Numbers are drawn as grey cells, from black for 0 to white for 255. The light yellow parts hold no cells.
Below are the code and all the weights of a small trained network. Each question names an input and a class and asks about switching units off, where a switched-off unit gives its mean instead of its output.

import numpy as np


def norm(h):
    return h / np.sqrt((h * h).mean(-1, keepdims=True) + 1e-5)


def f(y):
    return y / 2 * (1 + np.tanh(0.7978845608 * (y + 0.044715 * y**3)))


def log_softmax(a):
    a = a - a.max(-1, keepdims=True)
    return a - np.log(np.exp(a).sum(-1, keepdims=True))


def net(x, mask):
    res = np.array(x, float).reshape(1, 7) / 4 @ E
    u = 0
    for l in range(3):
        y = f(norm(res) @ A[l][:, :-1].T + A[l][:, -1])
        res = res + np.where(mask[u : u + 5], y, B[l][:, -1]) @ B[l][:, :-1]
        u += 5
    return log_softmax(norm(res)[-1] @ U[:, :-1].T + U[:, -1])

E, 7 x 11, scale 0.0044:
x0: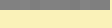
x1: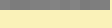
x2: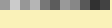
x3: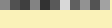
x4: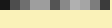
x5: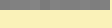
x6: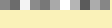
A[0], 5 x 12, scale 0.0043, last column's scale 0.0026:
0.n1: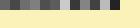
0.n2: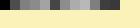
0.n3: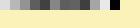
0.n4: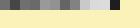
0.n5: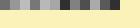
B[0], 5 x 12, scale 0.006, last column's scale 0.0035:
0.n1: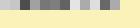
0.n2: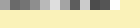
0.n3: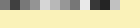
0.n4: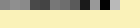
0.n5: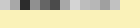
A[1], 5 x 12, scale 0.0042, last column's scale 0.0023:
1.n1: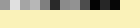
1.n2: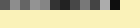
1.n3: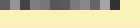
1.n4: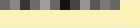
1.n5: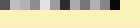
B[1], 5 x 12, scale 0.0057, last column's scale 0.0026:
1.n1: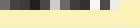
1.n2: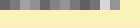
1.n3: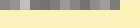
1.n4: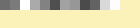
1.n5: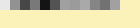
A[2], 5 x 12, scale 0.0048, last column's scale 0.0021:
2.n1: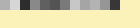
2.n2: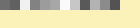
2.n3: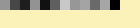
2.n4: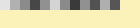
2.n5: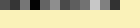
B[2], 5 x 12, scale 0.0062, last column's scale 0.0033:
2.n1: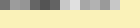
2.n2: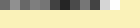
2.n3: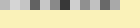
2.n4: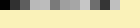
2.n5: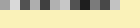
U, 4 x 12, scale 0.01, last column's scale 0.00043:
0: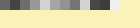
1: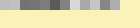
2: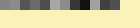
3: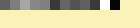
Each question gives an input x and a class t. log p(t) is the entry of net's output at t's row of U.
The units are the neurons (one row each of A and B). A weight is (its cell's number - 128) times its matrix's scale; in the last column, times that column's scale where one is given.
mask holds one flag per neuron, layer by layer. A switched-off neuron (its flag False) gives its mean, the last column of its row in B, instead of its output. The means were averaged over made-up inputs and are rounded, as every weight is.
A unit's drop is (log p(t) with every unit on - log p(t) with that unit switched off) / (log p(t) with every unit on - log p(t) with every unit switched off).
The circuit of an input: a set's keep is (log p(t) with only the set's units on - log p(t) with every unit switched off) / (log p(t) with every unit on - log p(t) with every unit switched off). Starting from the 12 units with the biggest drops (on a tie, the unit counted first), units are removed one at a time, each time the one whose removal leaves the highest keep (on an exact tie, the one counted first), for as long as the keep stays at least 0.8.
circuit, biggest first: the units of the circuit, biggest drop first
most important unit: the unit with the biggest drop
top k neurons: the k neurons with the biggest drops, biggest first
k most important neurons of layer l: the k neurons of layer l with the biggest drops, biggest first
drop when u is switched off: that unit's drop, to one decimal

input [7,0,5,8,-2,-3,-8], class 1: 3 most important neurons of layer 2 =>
(2.n3, 2.n2, 2.n1)
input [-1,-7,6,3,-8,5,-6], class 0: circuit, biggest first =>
(2.n4)
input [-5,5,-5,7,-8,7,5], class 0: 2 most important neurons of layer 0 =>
(0.n3, 0.n5)
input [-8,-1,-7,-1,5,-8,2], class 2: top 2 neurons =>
(0.n4, 2.n5)
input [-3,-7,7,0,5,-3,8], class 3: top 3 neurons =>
(2.n2, 0.n4, 2.n5)
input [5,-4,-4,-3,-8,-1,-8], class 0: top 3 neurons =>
(0.n3, 2.n4, 2.n2)
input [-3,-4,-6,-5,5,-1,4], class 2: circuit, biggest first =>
(0.n4, 2.n5)
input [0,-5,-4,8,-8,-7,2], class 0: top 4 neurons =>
(0.n3, 2.n4, 0.n5, 1.n5)
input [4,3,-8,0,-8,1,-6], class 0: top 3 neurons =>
(0.n3, 2.n4, 1.n1)
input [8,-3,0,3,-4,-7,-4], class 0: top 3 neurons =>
(0.n3, 2.n4, 2.n2)
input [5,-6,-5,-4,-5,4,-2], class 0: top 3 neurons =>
(0.n3, 1.n1, 2.n4)
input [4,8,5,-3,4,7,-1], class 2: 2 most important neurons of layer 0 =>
(0.n3, 0.n1)
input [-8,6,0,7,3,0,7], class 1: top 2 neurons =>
(0.n1, 2.n3)
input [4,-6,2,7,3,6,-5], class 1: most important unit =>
0.n1
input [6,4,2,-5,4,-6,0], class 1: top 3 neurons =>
(0.n5, 0.n3, 2.n1)
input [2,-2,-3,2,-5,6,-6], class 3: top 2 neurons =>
(1.n4, 0.n2)
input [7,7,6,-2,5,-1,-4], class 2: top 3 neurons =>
(1.n1, 0.n3, 2.n4)
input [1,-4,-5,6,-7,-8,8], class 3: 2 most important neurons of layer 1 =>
(1.n1, 1.n5)
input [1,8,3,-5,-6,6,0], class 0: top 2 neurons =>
(0.n3, 2.n4)
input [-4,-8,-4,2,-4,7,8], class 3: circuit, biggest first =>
(2.n2)
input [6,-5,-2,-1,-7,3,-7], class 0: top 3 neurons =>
(0.n3, 2.n4, 2.n2)
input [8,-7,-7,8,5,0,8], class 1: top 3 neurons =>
(0.n1, 2.n3, 1.n4)
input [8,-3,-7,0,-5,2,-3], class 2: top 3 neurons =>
(0.n4, 2.n5, 0.n2)
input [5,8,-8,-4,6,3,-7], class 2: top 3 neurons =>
(0.n4, 2.n5, 0.n3)
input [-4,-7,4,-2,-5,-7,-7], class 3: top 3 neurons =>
(1.n4, 0.n2, 1.n2)
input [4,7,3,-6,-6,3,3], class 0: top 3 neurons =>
(0.n3, 2.n4, 0.n1)
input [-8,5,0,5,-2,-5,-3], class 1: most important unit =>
0.n1
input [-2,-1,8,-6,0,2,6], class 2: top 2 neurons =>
(1.n1, 0.n1)
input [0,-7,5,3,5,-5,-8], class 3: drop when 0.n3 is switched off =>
0.1
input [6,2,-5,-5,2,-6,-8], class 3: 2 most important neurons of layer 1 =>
(1.n4, 1.n1)
